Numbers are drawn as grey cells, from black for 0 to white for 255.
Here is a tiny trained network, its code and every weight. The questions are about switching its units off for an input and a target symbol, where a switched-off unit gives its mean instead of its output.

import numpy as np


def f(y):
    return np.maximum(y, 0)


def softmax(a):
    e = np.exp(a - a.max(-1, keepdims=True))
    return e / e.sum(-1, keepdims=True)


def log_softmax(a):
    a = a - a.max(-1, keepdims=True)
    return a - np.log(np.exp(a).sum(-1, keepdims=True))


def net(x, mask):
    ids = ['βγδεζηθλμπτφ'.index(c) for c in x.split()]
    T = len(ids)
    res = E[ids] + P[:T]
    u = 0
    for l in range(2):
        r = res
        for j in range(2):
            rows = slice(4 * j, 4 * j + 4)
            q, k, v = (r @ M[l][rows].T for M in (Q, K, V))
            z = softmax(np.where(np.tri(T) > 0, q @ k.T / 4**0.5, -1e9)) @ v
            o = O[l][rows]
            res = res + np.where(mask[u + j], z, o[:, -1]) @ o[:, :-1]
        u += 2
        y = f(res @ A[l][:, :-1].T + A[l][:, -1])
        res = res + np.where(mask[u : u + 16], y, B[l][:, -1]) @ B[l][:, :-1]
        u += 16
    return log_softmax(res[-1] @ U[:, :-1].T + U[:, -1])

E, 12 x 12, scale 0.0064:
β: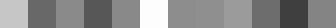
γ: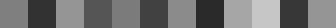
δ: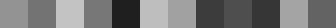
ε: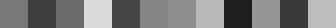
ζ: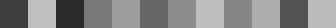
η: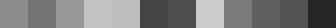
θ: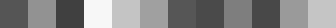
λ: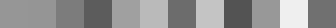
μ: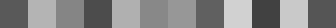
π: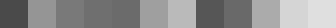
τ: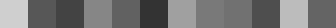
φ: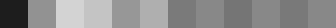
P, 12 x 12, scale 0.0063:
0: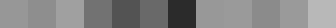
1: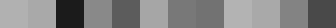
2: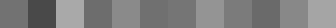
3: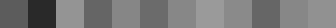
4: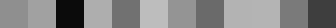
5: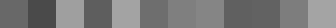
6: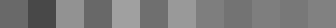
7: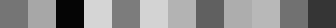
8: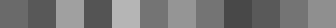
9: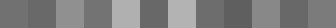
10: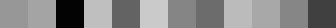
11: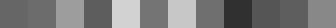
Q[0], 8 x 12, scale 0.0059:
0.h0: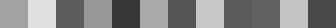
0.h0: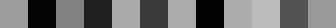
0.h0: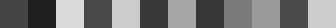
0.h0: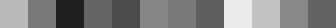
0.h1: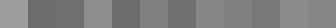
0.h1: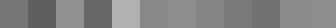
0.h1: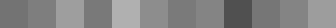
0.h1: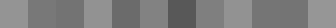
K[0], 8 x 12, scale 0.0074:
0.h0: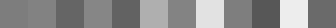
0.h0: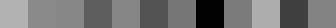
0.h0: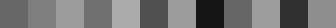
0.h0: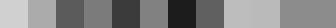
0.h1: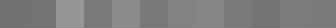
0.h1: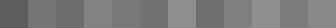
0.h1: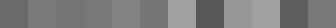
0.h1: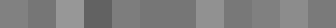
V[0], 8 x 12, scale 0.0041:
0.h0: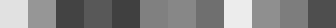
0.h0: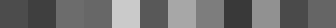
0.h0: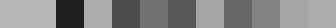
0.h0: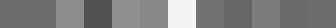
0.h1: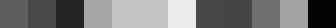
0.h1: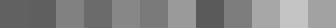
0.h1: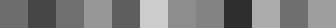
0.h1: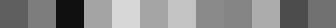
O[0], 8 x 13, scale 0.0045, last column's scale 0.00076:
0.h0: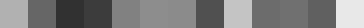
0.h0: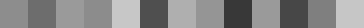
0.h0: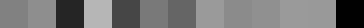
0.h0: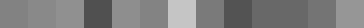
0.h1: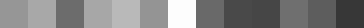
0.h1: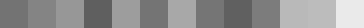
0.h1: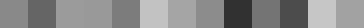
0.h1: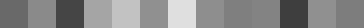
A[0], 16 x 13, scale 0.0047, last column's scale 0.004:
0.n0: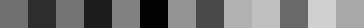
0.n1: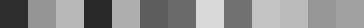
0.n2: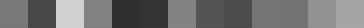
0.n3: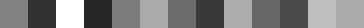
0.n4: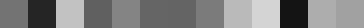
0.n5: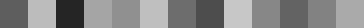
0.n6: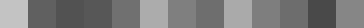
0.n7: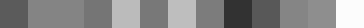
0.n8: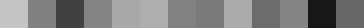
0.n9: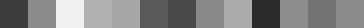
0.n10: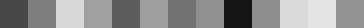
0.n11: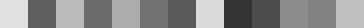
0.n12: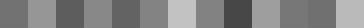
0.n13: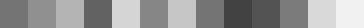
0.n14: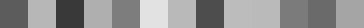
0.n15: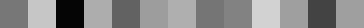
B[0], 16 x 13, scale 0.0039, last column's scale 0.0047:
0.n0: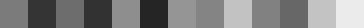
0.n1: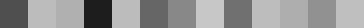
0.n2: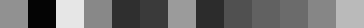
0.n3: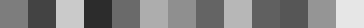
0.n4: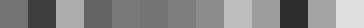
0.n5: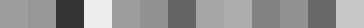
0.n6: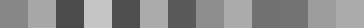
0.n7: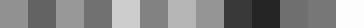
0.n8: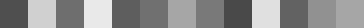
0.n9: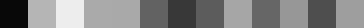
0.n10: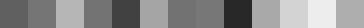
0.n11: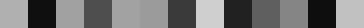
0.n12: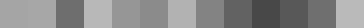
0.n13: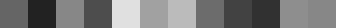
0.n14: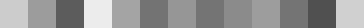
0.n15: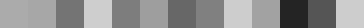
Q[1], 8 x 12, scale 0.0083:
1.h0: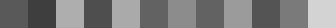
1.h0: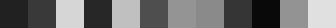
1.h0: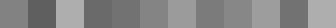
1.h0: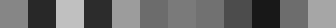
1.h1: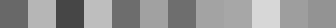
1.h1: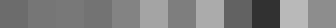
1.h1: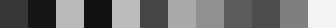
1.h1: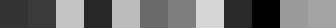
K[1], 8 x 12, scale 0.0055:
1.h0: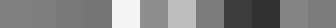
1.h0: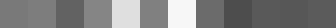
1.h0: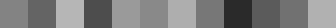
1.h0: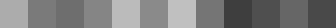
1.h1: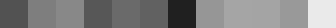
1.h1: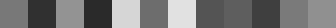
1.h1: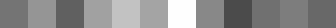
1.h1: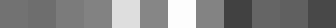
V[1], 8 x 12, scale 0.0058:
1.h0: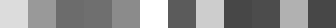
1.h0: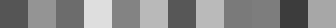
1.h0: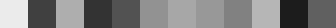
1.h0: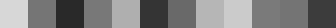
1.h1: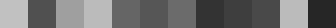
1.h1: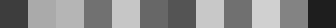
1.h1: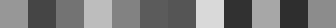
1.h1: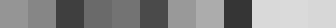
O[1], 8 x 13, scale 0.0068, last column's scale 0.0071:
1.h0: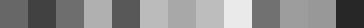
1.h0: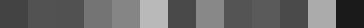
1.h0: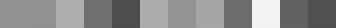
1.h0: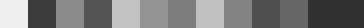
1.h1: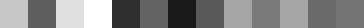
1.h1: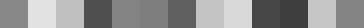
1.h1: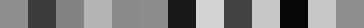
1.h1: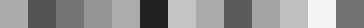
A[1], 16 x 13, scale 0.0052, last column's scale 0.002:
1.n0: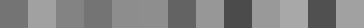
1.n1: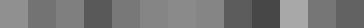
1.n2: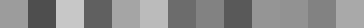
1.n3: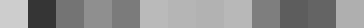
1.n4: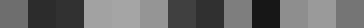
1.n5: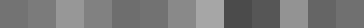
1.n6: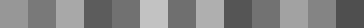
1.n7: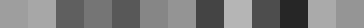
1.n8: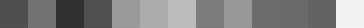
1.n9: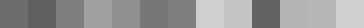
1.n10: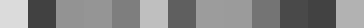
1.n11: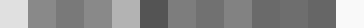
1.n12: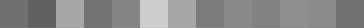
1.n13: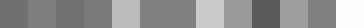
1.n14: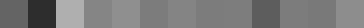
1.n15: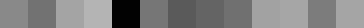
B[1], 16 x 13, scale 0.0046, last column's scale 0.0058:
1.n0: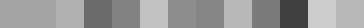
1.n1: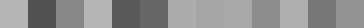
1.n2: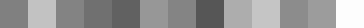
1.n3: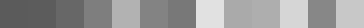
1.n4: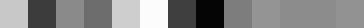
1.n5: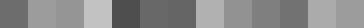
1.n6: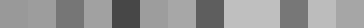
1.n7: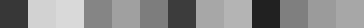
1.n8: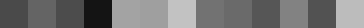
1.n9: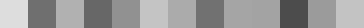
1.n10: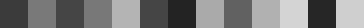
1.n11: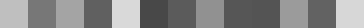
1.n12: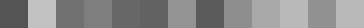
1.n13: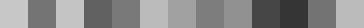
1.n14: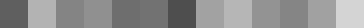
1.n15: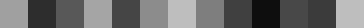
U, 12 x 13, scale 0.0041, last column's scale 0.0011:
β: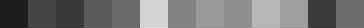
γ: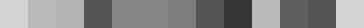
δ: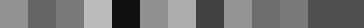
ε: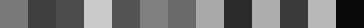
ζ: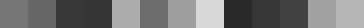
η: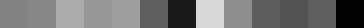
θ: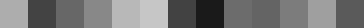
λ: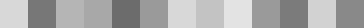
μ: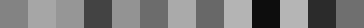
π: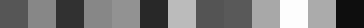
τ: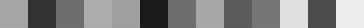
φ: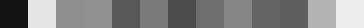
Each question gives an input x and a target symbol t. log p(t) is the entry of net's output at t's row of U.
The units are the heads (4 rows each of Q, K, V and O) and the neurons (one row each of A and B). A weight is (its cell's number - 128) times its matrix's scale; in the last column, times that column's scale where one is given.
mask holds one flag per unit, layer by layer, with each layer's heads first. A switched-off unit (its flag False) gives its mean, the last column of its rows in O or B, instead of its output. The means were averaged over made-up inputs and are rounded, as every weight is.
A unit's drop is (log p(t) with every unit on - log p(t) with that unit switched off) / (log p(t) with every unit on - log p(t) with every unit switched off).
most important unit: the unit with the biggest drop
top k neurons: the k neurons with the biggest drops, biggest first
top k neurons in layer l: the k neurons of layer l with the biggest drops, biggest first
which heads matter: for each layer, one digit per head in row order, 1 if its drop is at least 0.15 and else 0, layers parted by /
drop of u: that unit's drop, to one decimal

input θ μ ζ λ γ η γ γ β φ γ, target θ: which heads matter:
10 / 10
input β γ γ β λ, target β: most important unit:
1.h0
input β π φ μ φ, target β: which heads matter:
00 / 11
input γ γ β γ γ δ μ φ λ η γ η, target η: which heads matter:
00 / 01
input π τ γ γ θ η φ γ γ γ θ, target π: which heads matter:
01 / 11
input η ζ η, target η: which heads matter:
00 / 11
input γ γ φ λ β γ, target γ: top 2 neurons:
[0.n13 0.n10]
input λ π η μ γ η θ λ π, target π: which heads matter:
00 / 11
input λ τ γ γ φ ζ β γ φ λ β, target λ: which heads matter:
00 / 11
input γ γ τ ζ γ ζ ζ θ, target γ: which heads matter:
01 / 10
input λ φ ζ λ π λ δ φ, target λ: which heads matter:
00 / 11
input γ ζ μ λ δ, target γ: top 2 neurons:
[0.n0 0.n4]
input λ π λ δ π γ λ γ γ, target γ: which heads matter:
10 / 10
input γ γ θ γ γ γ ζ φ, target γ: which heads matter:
01 / 10
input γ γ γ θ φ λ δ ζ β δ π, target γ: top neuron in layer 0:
[0.n0]
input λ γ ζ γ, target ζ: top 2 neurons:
[0.n0 0.n4]
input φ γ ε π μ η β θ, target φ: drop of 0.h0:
0.1
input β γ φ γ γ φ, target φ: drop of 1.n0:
0.0
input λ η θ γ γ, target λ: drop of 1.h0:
0.4
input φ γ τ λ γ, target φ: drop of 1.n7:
0.2
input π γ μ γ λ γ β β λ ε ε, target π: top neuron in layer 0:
[0.n10]
